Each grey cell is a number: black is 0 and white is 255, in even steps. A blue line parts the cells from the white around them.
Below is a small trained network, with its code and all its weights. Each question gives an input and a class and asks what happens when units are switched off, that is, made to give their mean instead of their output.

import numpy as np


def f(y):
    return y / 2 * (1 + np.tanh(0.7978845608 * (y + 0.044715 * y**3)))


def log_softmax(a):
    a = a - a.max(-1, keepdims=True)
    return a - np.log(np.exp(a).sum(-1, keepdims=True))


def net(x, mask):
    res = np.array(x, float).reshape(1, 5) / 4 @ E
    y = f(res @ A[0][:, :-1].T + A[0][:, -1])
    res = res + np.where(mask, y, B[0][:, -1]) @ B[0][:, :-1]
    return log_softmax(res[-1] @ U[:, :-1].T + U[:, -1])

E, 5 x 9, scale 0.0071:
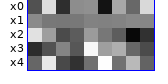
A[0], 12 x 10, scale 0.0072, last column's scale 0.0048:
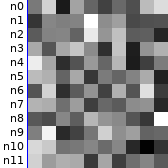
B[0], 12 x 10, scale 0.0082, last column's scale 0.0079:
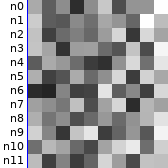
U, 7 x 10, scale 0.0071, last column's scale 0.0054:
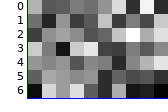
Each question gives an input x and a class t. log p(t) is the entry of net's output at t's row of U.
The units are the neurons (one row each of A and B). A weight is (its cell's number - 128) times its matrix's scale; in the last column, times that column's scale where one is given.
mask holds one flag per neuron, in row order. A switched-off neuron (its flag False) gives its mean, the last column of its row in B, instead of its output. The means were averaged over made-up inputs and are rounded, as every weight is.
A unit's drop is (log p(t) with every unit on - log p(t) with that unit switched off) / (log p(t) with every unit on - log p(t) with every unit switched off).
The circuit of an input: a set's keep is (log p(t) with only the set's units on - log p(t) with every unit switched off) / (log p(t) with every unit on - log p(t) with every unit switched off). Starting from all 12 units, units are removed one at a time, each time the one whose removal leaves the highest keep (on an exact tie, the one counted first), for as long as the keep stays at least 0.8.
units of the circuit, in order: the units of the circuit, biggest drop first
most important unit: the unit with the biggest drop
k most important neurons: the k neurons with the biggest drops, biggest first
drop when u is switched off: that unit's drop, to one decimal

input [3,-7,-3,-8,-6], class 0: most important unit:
n5
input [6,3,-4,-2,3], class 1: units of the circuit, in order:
(n6; n0)
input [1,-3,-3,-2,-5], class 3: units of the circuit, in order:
(n3; n10)
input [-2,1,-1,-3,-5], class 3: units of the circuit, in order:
(n3; n6)
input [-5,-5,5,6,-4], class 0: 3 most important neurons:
(n1; n2; n6)
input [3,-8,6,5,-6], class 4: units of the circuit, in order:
(n8; n4)
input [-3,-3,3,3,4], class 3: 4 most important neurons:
(n9; n6; n0; n11)
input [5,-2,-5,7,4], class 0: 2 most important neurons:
(n1; n2)
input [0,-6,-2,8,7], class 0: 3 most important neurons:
(n2; n1; n3)
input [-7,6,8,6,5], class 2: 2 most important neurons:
(n10; n4)
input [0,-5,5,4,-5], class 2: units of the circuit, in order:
(n4; n10)
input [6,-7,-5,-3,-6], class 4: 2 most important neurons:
(n0; n9)
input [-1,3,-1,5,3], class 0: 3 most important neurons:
(n3; n2; n1)
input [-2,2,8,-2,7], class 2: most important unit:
n10
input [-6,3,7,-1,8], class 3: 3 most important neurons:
(n9; n6; n0)
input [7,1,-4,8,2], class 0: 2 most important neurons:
(n1; n2)
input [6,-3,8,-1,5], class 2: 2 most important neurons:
(n4; n10)
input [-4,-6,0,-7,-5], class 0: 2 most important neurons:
(n11; n9)
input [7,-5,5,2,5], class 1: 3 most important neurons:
(n6; n0; n3)
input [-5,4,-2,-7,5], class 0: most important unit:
n11
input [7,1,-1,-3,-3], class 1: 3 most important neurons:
(n6; n0; n9)
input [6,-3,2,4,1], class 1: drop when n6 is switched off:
0.8
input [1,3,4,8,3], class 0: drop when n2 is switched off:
0.2
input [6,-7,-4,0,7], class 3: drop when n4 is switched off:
0.1
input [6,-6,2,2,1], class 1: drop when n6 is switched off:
0.6
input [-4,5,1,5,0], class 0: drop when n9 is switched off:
0.0
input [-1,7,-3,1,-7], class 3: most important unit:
n3
